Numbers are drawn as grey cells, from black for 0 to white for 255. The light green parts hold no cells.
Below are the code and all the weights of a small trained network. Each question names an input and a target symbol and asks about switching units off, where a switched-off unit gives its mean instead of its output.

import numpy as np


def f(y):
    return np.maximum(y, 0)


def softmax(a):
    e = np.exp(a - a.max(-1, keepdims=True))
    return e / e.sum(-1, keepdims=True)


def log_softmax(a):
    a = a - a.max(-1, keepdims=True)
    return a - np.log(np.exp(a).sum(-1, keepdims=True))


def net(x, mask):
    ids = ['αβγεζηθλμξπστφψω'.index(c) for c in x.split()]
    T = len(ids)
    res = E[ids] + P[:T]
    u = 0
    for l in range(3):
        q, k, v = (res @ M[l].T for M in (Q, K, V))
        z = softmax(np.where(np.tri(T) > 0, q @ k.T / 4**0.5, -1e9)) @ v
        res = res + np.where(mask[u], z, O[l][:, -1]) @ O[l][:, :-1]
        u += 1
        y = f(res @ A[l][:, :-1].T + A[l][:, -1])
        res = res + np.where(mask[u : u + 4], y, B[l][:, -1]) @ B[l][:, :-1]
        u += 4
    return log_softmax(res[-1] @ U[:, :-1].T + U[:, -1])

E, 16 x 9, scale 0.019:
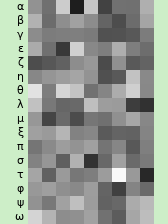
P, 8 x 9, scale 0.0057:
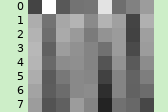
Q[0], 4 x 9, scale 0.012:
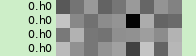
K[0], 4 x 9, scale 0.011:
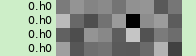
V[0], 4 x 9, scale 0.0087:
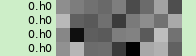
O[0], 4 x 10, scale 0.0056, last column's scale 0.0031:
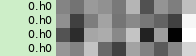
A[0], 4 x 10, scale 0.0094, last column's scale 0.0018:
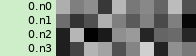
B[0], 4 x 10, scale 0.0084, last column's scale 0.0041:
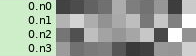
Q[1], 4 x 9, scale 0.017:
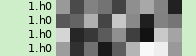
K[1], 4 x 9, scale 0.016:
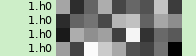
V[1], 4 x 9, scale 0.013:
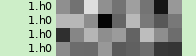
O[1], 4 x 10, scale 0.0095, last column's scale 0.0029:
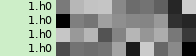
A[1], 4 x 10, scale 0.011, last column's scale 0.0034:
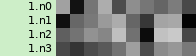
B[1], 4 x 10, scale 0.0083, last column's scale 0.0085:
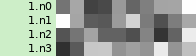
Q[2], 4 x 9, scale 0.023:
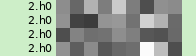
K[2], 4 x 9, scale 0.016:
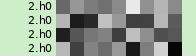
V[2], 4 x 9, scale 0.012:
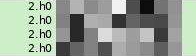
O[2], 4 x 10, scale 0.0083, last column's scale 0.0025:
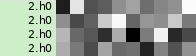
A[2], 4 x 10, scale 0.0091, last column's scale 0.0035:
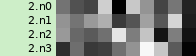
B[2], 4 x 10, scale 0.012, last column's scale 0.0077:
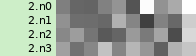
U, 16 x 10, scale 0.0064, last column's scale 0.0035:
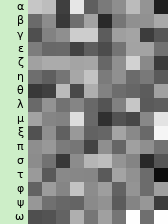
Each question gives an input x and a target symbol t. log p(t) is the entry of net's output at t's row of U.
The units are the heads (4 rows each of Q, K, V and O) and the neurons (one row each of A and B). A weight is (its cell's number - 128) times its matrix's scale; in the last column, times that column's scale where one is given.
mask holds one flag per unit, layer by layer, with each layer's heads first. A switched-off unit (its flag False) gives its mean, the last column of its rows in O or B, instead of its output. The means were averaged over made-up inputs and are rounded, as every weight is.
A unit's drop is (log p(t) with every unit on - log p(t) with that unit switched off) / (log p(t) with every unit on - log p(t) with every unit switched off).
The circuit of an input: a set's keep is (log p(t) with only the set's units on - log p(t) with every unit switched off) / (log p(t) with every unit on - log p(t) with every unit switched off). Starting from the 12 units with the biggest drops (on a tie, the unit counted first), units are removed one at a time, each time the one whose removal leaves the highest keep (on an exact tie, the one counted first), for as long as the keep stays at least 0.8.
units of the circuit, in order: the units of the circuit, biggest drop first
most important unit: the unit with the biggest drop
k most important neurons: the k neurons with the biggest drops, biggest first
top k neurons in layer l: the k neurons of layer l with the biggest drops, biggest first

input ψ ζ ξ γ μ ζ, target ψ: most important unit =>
1.h0
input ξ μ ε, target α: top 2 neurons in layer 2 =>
(2.n3 2.n1)
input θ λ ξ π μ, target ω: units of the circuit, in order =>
(0.h0 1.n3 1.h0)
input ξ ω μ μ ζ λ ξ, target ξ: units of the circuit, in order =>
(2.h0 2.n0 0.h0 1.h0)
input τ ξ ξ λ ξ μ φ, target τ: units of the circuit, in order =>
(2.h0 1.h0 2.n0)
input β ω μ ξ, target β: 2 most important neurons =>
(1.n0 0.n1)
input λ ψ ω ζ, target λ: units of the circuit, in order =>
(2.h0 0.h0 0.n2 1.h0)
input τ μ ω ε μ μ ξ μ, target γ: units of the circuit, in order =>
(1.h0 0.h0)
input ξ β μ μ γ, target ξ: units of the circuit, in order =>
(2.h0 2.n0 0.h0)
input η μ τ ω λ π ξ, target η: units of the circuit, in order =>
(2.h0 2.n0 1.h0 1.n2)
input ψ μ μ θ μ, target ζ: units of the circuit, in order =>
(1.h0 1.n2 2.h0)
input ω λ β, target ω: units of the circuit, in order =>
(1.h0 1.n3)
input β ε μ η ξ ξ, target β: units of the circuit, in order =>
(2.h0 1.h0)
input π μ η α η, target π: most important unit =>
0.h0
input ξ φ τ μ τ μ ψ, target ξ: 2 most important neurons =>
(2.n0 1.n2)
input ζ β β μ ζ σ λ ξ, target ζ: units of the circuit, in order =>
(0.n2 1.h0 2.h0)
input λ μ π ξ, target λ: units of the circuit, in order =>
(2.h0 0.h0 0.n2)
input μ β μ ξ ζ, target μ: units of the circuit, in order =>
(2.h0 0.n3 2.n2)
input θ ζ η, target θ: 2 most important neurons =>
(1.n2 2.n1)
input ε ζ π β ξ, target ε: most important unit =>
1.h0
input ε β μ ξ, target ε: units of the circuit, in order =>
(1.h0 2.h0 0.h0)
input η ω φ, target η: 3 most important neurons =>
(2.n0 1.n2 2.n1)
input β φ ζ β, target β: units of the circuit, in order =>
(2.h0 1.h0 1.n0)
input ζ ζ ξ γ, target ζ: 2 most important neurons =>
(0.n2 1.n0)
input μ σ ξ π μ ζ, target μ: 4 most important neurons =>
(0.n1 0.n3 0.n2 1.n3)
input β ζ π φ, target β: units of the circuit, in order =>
(2.h0 1.h0)
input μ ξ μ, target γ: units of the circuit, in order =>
(1.h0)
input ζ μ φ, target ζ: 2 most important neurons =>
(0.n2 1.n0)
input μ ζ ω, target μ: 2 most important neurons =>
(0.n2 1.n3)
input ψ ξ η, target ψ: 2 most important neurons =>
(2.n1 1.n2)
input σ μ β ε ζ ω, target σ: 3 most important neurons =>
(1.n1 2.n2 0.n3)
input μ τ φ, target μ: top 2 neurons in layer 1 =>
(1.n3 1.n0)
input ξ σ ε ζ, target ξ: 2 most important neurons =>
(2.n0 0.n3)
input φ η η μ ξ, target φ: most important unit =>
0.n2
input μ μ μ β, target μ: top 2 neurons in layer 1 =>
(1.n3 1.n2)
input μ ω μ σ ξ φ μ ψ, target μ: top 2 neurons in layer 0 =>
(0.n2 0.n1)
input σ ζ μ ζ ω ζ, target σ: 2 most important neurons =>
(1.n1 2.n2)
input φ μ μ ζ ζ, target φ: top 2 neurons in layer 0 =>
(0.n2 0.n1)
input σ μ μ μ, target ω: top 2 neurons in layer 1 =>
(1.n3 1.n2)
